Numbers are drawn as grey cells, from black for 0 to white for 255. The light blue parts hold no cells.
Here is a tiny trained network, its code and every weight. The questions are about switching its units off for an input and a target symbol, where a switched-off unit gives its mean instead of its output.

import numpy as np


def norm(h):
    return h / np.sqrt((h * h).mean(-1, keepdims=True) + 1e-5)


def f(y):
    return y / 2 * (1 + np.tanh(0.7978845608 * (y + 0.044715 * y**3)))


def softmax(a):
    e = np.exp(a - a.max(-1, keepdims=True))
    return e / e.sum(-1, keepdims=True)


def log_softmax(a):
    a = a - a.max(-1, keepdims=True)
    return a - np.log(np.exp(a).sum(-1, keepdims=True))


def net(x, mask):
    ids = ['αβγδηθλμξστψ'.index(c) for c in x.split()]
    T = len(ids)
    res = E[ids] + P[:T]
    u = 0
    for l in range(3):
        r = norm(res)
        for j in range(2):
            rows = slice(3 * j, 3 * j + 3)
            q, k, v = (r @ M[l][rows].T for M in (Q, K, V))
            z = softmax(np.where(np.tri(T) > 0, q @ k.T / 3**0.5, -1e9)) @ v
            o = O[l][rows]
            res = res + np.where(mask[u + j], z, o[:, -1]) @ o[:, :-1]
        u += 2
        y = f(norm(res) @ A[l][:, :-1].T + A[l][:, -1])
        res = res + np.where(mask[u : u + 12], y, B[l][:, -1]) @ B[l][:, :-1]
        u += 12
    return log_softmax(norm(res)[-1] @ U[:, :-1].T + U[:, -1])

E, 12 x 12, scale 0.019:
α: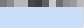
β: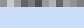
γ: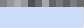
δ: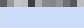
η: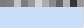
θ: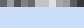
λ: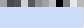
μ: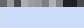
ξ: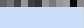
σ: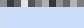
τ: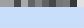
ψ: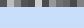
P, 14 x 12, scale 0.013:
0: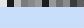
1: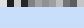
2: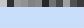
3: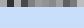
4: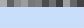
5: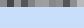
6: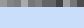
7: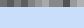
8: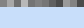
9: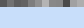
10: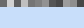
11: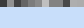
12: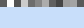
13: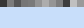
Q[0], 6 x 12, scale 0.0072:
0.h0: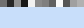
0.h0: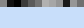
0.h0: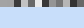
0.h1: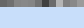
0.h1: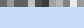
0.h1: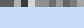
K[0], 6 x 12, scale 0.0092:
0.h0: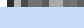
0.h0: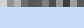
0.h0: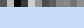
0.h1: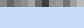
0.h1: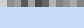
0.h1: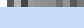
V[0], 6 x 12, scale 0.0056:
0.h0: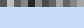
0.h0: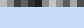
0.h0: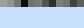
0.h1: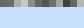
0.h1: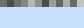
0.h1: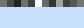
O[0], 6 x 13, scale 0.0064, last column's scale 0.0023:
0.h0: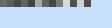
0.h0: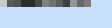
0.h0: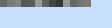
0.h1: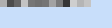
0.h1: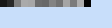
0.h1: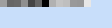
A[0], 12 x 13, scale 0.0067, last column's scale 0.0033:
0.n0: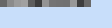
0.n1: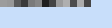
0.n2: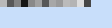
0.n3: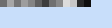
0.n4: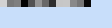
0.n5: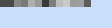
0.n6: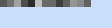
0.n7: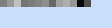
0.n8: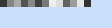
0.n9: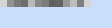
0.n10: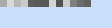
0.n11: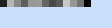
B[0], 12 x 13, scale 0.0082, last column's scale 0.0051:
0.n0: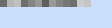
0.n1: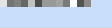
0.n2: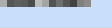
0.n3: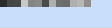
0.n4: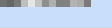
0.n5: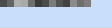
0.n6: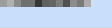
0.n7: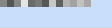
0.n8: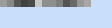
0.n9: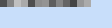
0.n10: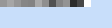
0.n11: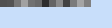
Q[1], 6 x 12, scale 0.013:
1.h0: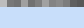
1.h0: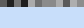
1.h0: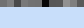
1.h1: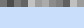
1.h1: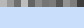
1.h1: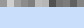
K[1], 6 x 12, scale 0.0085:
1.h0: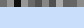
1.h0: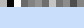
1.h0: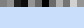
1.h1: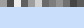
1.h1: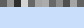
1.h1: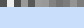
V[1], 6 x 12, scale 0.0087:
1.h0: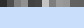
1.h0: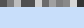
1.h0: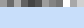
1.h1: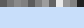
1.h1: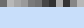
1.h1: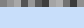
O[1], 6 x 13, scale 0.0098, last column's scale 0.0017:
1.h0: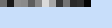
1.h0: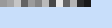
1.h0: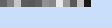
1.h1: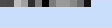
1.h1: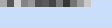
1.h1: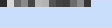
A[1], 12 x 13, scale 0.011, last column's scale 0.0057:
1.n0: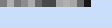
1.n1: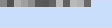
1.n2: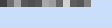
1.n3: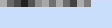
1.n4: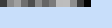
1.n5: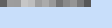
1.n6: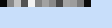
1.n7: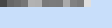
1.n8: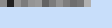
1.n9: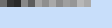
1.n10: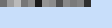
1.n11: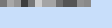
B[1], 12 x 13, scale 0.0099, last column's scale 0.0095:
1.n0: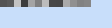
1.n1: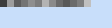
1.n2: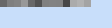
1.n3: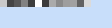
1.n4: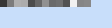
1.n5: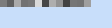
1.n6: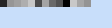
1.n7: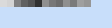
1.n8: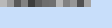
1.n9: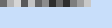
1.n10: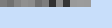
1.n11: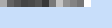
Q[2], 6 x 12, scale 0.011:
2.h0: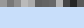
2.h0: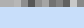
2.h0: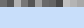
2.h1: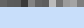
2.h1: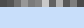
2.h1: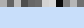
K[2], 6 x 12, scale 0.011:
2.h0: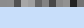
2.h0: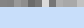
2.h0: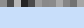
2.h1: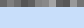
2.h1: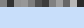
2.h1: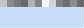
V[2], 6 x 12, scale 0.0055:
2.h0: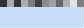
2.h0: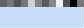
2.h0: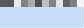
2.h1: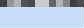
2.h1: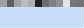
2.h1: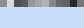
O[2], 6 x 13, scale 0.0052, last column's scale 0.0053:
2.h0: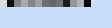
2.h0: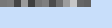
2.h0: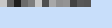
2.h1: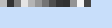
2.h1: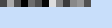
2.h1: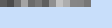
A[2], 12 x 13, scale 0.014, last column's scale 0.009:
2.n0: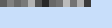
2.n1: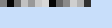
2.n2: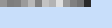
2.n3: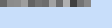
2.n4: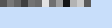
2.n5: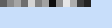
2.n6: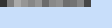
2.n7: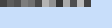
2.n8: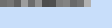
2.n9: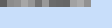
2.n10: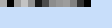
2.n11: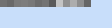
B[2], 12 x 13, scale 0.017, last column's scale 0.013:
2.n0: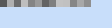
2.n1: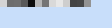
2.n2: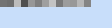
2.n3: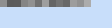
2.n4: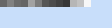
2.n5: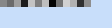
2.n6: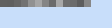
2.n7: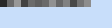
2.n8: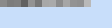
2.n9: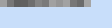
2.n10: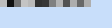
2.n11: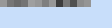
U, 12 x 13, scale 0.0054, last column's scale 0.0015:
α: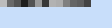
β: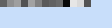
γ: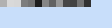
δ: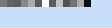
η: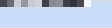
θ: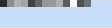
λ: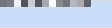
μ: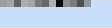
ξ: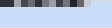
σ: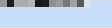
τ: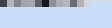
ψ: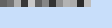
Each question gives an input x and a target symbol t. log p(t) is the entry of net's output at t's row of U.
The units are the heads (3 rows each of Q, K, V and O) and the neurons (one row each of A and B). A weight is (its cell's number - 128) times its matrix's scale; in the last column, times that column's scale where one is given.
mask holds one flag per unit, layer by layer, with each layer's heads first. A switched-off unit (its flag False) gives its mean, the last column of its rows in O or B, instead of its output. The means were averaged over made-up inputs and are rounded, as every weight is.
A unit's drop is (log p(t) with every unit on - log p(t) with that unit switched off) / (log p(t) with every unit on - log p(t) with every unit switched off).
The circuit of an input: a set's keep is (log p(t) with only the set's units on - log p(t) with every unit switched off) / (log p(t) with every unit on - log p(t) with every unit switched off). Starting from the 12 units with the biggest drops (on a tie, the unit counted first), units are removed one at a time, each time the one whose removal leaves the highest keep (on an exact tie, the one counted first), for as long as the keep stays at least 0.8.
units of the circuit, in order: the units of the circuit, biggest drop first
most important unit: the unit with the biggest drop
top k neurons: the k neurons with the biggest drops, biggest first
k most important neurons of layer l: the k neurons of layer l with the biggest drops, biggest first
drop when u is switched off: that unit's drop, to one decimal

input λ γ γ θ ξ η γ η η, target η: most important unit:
0.h0
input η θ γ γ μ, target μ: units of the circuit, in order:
1.h0; 2.n4; 2.n10
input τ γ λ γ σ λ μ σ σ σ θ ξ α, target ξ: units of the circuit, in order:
1.h0; 2.n7
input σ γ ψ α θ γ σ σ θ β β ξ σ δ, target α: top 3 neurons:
0.n8; 1.n3; 1.n11
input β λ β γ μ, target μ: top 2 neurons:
2.n4; 2.n10
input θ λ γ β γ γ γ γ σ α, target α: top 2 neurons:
0.n8; 1.n3
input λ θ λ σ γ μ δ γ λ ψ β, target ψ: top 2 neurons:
2.n5; 1.n0
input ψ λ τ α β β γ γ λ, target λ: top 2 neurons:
1.n11; 2.n2
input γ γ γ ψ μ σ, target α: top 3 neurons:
2.n1; 1.n11; 0.n0
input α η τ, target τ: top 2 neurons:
2.n0; 0.n1
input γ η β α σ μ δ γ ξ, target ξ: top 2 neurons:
2.n7; 1.n11
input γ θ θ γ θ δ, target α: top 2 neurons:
1.n3; 2.n4
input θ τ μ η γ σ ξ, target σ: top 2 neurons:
2.n10; 0.n1
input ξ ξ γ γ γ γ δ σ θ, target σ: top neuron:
2.n10
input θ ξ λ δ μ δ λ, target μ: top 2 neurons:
2.n4; 2.n10
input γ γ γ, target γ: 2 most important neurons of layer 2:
2.n4; 2.n10
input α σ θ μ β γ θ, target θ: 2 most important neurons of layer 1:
1.n4; 1.n2
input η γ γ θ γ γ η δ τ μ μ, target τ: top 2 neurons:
0.n1; 2.n0
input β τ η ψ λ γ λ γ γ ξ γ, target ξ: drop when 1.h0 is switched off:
0.9
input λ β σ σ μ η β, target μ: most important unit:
0.n10
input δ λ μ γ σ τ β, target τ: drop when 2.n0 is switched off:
0.2
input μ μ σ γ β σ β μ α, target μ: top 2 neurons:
0.n10; 2.n4
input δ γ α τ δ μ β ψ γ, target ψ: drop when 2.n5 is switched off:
0.2
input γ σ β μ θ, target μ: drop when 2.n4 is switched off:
0.1
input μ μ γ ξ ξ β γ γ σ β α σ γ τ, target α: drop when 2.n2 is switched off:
0.0
